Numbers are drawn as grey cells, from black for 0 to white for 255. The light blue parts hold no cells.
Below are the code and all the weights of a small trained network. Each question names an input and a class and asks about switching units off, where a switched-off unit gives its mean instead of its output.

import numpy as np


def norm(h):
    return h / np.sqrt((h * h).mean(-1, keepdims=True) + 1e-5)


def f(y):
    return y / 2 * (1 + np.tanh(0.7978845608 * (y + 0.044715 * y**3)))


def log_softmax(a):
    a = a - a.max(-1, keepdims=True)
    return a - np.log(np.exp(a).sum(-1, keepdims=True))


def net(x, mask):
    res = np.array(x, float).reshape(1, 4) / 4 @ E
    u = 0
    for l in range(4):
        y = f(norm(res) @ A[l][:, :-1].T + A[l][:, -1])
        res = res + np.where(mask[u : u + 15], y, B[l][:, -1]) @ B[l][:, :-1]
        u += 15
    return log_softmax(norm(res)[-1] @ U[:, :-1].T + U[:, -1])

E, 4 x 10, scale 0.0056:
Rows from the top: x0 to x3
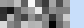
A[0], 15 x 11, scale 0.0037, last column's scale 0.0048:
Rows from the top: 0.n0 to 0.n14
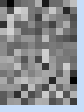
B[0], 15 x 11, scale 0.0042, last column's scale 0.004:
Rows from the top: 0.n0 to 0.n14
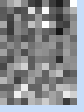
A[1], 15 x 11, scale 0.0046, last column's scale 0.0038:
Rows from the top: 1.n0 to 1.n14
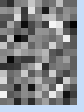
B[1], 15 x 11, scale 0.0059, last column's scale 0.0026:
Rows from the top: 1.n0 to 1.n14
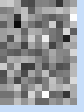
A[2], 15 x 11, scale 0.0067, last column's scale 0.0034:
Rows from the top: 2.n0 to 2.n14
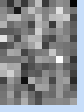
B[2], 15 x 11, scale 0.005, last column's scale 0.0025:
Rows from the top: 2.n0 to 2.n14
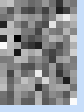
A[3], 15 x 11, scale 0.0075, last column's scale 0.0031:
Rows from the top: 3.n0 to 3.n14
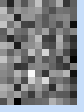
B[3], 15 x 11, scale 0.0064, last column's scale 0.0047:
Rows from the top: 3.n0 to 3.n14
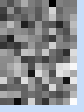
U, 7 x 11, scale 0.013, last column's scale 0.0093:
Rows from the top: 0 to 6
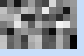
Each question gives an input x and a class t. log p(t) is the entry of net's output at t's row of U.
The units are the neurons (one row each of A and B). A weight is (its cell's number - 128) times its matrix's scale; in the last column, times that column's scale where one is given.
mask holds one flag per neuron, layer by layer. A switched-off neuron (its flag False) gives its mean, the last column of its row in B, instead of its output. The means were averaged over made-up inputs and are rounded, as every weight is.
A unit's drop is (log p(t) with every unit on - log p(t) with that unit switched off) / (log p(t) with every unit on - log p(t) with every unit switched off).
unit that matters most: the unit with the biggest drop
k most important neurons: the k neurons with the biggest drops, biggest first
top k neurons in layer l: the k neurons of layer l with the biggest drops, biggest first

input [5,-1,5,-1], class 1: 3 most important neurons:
0.n13, 1.n5, 1.n12
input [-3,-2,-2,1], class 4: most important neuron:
0.n13
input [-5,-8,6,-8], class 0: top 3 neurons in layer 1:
1.n3, 1.n9, 1.n0
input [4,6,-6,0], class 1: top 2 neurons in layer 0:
0.n4, 0.n2
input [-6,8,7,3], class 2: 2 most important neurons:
1.n9, 0.n1
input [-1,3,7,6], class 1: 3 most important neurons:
1.n5, 1.n2, 2.n11
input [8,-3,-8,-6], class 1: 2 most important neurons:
1.n13, 0.n13
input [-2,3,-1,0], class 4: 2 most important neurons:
0.n0, 0.n13
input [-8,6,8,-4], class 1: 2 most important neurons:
1.n5, 2.n11
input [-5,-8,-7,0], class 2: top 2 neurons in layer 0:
0.n3, 0.n4
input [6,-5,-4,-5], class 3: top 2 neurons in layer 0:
0.n0, 0.n12
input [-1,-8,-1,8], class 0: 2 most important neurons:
0.n0, 2.n5
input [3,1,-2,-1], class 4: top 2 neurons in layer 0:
0.n13, 0.n12
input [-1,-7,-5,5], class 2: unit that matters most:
1.n2
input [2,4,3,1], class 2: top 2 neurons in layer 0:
0.n1, 0.n13
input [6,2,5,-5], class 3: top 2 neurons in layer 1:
1.n1, 1.n11
